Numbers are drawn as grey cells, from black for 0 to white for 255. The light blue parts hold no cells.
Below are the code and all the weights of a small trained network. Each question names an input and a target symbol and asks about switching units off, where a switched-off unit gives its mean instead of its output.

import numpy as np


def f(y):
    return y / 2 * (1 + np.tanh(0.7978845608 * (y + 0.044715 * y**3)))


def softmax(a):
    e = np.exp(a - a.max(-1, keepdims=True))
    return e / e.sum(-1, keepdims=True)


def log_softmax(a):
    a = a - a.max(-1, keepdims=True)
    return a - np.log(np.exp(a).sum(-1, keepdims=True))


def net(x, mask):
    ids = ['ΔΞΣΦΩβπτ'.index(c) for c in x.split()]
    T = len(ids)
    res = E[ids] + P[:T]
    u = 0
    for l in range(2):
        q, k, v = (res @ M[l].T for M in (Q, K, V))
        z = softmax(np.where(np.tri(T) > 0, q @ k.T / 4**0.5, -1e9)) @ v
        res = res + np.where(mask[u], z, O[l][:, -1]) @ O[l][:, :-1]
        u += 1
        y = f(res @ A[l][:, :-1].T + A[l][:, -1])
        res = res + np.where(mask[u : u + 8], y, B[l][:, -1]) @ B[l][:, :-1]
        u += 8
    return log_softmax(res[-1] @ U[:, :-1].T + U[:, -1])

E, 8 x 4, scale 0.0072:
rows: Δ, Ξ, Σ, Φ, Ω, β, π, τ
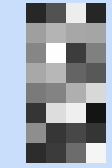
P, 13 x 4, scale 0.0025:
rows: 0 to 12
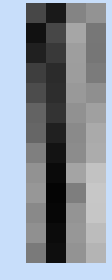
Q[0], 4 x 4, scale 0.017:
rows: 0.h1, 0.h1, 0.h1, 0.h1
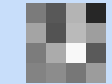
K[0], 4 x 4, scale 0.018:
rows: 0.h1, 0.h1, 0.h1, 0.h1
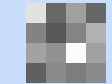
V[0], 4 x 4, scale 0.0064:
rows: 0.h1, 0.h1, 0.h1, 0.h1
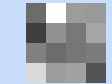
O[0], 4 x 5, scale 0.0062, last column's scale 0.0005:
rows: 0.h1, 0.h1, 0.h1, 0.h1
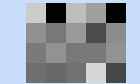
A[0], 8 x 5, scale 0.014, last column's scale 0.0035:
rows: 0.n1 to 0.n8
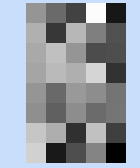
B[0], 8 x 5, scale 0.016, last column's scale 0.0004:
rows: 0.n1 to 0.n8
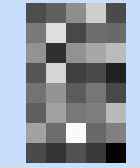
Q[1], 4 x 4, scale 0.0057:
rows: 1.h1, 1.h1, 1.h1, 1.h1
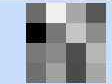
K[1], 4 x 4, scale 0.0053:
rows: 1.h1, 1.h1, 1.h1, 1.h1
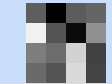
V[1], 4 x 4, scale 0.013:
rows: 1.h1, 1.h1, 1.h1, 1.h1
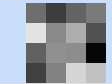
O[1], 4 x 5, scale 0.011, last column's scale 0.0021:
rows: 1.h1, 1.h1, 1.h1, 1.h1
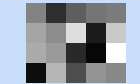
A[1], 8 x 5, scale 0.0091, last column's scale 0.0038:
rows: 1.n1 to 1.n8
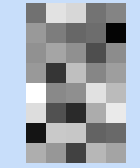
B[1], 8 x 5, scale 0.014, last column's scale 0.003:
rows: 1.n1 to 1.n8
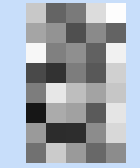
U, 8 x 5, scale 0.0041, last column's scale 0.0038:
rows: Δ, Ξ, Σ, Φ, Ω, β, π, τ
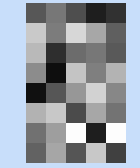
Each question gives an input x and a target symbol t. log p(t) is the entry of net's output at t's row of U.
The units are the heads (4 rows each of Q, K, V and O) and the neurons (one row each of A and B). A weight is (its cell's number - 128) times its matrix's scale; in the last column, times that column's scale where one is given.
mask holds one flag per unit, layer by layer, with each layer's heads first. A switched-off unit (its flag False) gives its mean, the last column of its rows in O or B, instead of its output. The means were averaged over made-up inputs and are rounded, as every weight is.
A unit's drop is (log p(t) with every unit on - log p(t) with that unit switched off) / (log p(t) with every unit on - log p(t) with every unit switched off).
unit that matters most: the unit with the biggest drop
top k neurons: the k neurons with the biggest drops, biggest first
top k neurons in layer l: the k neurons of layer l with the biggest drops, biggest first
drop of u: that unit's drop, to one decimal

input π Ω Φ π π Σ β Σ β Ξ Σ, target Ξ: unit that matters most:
0.n7
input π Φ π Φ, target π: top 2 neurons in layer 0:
[0.n1 0.n7]
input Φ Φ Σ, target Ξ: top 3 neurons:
[1.n1 0.n8 0.n1]
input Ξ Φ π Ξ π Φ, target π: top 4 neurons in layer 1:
[1.n5 1.n6 1.n7 1.n1]
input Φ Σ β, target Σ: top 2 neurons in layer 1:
[1.n7 1.n1]
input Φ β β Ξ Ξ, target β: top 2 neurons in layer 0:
[0.n2 0.n4]
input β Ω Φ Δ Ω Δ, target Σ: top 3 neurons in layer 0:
[0.n2 0.n8 0.n3]
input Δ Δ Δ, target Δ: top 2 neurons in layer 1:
[1.n1 1.n7]
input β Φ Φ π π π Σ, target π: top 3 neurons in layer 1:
[1.n5 1.n7 1.n6]
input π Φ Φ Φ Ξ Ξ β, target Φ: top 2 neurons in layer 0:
[0.n3 0.n8]
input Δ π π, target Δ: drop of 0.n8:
-0.1
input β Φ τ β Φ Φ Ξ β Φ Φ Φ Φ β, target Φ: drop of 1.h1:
0.2
